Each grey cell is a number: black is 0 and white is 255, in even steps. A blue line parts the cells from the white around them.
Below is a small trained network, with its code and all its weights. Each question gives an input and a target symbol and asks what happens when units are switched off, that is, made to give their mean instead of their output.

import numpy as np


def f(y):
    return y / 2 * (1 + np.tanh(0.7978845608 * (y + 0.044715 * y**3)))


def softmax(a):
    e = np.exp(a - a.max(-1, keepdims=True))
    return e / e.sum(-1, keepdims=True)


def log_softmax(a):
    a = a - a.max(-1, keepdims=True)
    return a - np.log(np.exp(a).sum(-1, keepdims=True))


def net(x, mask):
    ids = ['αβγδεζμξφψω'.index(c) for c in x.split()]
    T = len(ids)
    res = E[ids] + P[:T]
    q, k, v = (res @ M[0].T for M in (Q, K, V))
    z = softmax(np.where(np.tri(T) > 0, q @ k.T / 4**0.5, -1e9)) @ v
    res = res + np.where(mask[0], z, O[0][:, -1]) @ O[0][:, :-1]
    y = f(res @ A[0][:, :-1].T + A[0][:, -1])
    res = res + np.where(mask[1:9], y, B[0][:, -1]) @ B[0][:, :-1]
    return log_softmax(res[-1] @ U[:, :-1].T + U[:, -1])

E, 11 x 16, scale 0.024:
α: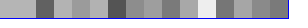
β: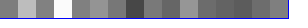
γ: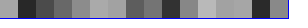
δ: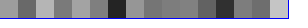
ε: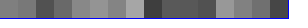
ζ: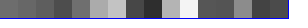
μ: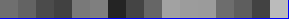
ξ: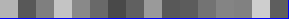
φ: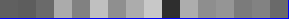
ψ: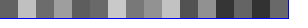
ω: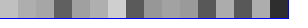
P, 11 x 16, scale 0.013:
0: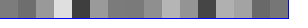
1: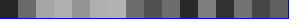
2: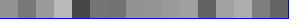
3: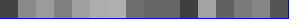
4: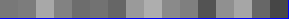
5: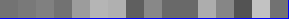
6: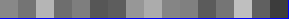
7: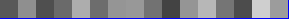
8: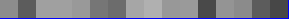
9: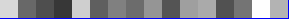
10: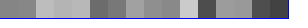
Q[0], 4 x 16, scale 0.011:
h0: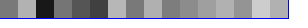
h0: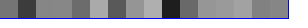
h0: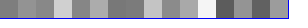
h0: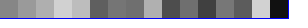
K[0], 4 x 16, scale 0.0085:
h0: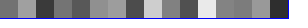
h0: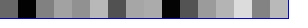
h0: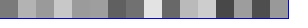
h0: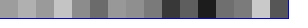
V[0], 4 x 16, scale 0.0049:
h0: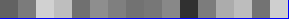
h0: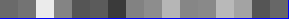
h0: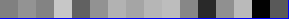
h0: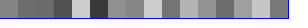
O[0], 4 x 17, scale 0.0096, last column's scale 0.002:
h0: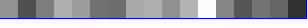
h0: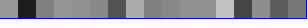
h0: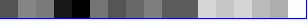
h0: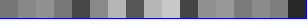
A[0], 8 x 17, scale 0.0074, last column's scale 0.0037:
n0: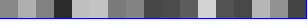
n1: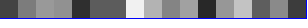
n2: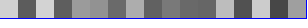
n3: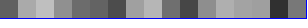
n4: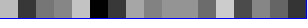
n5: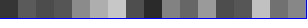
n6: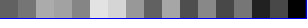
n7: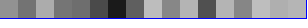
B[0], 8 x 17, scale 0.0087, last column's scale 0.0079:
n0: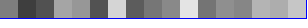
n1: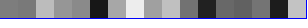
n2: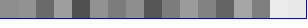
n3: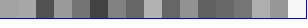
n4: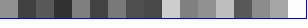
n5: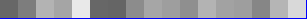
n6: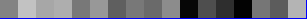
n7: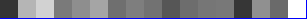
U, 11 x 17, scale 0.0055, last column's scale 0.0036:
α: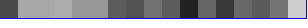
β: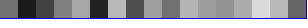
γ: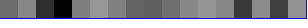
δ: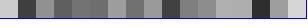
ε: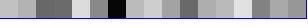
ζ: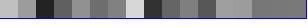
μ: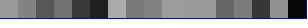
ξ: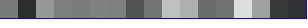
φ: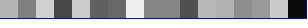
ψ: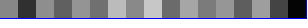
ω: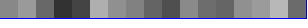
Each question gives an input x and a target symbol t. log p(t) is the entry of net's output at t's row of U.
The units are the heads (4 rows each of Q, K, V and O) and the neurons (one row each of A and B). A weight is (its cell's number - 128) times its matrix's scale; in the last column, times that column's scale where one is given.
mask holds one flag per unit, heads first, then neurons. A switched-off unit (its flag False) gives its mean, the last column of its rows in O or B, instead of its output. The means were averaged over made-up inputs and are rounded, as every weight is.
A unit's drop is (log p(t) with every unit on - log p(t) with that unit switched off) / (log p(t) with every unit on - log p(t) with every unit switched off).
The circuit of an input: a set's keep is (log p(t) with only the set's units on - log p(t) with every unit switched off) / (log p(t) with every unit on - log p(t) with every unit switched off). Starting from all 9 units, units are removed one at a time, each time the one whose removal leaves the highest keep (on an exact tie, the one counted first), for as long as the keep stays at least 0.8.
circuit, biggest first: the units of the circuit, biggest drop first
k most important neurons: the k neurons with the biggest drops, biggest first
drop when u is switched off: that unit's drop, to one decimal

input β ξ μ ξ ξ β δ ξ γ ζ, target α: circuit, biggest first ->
h0; n6
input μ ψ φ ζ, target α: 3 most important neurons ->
n6; n5; n4
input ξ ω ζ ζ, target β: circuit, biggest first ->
n5
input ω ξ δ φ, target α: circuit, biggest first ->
n6; h0
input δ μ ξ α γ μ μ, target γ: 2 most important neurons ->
n4; n5
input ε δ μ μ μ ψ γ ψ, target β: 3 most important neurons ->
n0; n5; n7
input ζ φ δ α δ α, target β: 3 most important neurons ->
n0; n7; n1
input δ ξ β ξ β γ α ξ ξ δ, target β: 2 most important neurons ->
n0; n4
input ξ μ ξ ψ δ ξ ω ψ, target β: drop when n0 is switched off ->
0.4
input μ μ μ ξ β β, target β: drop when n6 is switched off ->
0.1
